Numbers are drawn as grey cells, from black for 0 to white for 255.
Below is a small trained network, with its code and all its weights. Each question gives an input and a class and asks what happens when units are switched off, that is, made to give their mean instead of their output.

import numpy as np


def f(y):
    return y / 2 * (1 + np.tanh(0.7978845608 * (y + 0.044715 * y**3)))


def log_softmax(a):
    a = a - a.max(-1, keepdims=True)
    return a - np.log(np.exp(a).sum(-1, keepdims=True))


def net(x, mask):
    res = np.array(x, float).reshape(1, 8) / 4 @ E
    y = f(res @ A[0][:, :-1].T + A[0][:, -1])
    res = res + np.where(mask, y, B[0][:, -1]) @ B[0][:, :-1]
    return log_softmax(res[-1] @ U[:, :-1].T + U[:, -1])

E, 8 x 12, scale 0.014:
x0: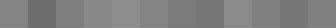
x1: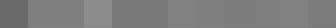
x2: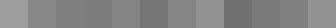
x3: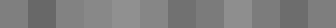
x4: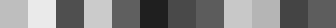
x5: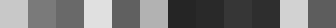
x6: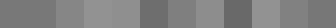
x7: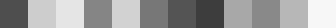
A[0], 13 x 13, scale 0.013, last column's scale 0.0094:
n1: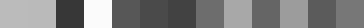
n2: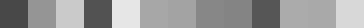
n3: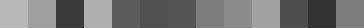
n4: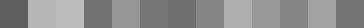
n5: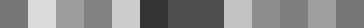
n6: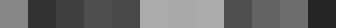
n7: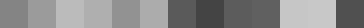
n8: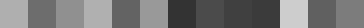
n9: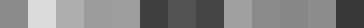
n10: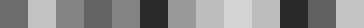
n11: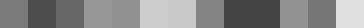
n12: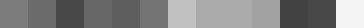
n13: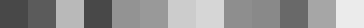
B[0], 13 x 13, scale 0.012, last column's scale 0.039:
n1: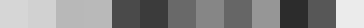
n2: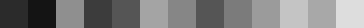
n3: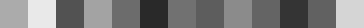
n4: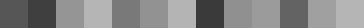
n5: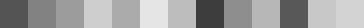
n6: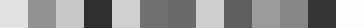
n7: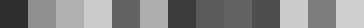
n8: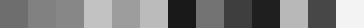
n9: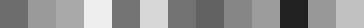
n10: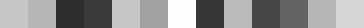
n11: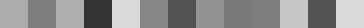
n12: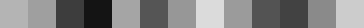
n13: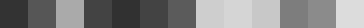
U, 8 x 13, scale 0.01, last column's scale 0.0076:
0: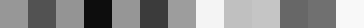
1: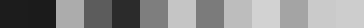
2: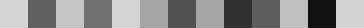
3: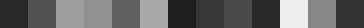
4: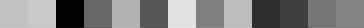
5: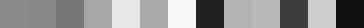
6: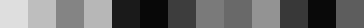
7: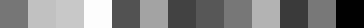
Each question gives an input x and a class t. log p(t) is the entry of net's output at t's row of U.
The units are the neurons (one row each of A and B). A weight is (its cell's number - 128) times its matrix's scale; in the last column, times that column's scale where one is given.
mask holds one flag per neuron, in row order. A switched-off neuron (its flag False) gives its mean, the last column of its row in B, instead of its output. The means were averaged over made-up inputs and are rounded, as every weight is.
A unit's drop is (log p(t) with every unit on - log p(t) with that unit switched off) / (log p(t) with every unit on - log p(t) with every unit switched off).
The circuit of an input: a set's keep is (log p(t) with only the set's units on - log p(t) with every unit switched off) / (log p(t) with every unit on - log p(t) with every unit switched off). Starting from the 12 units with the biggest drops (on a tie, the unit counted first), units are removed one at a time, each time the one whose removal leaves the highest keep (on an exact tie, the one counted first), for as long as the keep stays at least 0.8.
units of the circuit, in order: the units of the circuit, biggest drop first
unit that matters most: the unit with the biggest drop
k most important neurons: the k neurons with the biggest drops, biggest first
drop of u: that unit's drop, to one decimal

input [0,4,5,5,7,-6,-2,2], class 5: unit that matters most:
n5
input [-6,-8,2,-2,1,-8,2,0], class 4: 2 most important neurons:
[n10, n12]
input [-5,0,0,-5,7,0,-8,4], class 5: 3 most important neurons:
[n10, n5, n8]
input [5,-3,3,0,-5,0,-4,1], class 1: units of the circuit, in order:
[n8, n2]
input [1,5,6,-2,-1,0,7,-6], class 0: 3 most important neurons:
[n8, n12, n7]
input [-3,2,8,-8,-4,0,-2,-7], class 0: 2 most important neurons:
[n8, n12]
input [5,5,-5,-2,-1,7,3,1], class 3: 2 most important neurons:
[n6, n7]
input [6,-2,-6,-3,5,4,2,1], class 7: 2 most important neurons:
[n9, n6]
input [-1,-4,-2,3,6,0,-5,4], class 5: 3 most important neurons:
[n10, n5, n8]
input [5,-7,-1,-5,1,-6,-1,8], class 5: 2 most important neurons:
[n10, n5]
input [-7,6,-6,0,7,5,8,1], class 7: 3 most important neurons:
[n9, n5, n6]
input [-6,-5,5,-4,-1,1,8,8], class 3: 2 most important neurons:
[n7, n2]
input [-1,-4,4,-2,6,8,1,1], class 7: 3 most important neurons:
[n9, n6, n7]
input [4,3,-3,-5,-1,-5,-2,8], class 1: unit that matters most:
n2
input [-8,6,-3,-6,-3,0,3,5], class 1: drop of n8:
0.4
